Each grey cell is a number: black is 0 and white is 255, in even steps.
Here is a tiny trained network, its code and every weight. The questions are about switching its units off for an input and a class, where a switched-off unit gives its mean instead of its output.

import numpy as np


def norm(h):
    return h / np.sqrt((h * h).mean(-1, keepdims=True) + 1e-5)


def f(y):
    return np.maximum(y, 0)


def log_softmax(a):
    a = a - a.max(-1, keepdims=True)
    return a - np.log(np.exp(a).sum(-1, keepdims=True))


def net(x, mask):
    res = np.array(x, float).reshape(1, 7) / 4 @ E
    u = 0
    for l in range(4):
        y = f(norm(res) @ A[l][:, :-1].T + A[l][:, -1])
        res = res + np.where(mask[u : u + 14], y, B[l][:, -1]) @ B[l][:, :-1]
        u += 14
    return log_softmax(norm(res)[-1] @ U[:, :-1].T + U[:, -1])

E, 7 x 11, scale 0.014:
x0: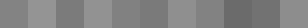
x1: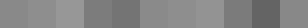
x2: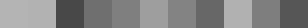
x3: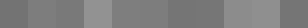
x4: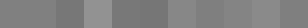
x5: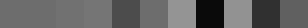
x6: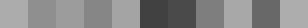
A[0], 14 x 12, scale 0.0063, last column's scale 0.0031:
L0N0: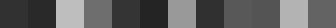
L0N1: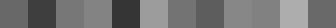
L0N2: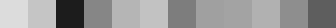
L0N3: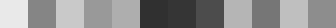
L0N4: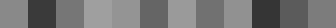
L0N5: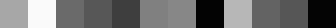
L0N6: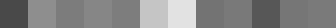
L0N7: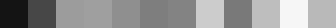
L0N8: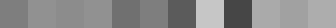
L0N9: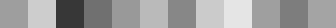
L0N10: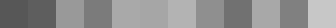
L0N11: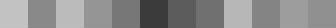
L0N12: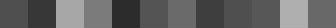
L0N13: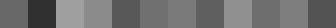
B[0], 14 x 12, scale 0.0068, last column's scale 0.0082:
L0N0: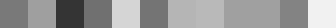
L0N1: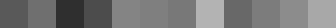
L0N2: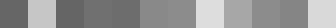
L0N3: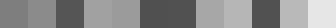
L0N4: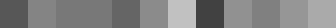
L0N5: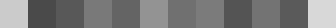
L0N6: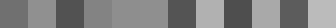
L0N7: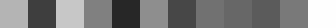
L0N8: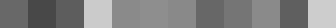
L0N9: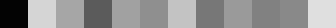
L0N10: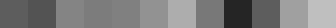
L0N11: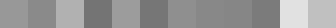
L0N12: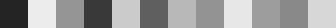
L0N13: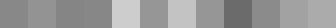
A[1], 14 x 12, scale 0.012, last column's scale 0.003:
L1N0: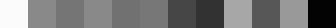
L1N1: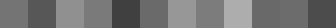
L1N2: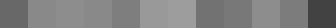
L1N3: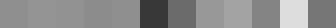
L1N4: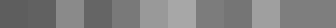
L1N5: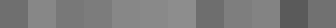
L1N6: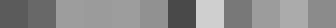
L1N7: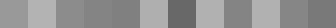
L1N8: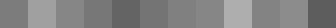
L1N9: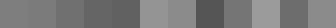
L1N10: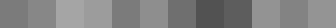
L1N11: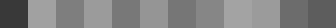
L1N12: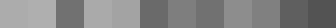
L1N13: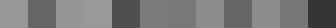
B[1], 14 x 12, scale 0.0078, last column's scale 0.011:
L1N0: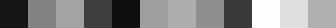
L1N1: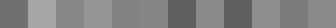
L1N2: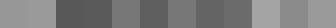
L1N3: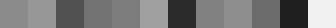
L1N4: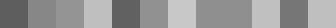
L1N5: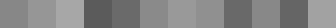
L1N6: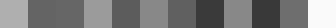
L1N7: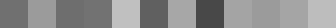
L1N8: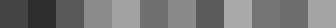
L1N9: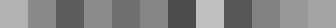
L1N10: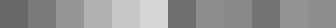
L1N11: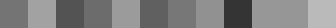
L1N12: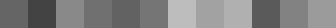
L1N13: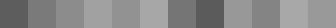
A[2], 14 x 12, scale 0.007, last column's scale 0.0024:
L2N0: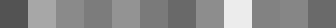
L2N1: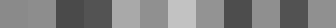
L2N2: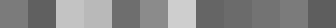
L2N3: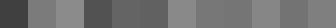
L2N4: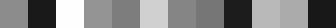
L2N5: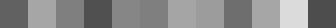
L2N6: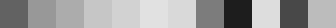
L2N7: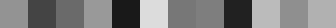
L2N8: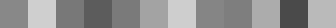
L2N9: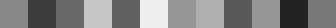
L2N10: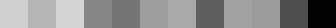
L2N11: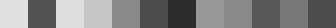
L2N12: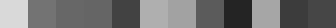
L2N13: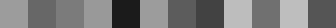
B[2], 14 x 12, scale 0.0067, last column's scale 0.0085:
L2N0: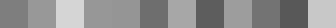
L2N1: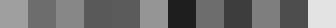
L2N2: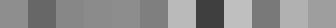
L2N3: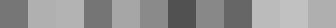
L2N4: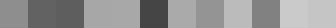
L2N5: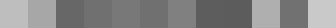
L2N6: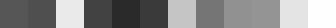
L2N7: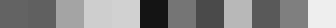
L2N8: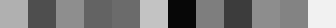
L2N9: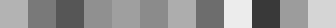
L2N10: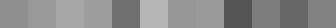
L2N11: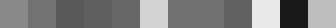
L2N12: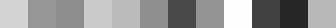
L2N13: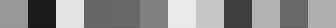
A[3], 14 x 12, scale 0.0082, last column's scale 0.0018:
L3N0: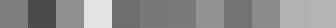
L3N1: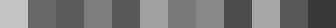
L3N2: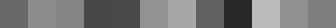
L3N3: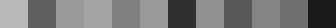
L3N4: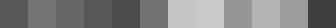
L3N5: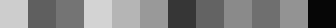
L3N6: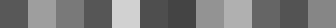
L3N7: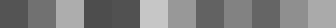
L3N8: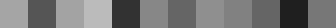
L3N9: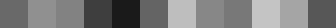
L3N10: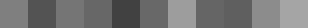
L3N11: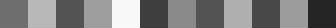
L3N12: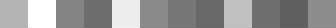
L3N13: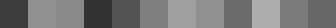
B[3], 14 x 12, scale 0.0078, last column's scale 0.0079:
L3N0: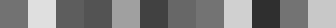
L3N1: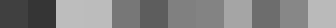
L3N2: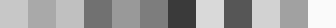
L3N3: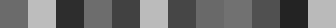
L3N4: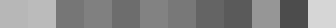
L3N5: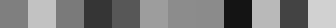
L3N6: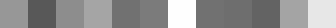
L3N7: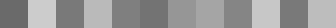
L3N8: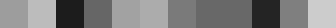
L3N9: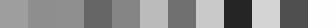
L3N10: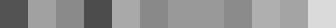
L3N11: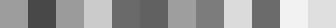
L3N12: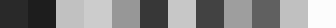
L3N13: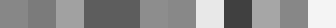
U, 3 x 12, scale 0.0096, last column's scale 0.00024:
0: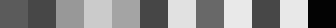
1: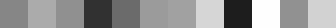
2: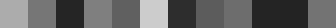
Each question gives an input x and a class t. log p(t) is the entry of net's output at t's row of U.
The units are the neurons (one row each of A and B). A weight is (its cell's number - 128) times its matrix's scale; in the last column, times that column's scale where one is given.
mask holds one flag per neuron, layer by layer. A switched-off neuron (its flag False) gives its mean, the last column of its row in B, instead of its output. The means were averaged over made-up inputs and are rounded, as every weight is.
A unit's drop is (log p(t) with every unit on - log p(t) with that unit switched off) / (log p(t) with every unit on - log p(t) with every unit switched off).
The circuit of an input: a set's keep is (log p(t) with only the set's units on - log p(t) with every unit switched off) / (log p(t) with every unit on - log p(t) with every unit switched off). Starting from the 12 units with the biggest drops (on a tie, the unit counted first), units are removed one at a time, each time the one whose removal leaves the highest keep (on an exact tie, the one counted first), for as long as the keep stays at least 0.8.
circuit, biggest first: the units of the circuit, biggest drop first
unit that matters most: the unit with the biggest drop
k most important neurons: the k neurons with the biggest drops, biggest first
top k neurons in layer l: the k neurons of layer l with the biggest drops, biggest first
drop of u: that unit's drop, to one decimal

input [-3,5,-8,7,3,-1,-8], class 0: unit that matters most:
L0N7
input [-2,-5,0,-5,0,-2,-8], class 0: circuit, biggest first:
L0N12, L2N7, L2N9
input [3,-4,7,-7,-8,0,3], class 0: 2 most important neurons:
L0N9, L0N2
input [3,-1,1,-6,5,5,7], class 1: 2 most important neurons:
L1N0, L0N5
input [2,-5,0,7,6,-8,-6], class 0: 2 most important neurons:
L0N7, L0N12
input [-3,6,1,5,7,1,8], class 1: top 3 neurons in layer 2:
L2N13, L2N7, L2N12
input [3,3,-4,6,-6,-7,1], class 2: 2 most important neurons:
L1N6, L2N11
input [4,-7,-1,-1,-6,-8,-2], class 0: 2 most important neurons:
L0N7, L1N6
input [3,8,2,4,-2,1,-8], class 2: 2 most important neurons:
L2N12, L0N12
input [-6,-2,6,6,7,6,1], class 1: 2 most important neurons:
L1N0, L1N3
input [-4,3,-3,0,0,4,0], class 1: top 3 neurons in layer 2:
L2N7, L2N12, L2N9
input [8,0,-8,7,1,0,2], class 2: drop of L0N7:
1.2
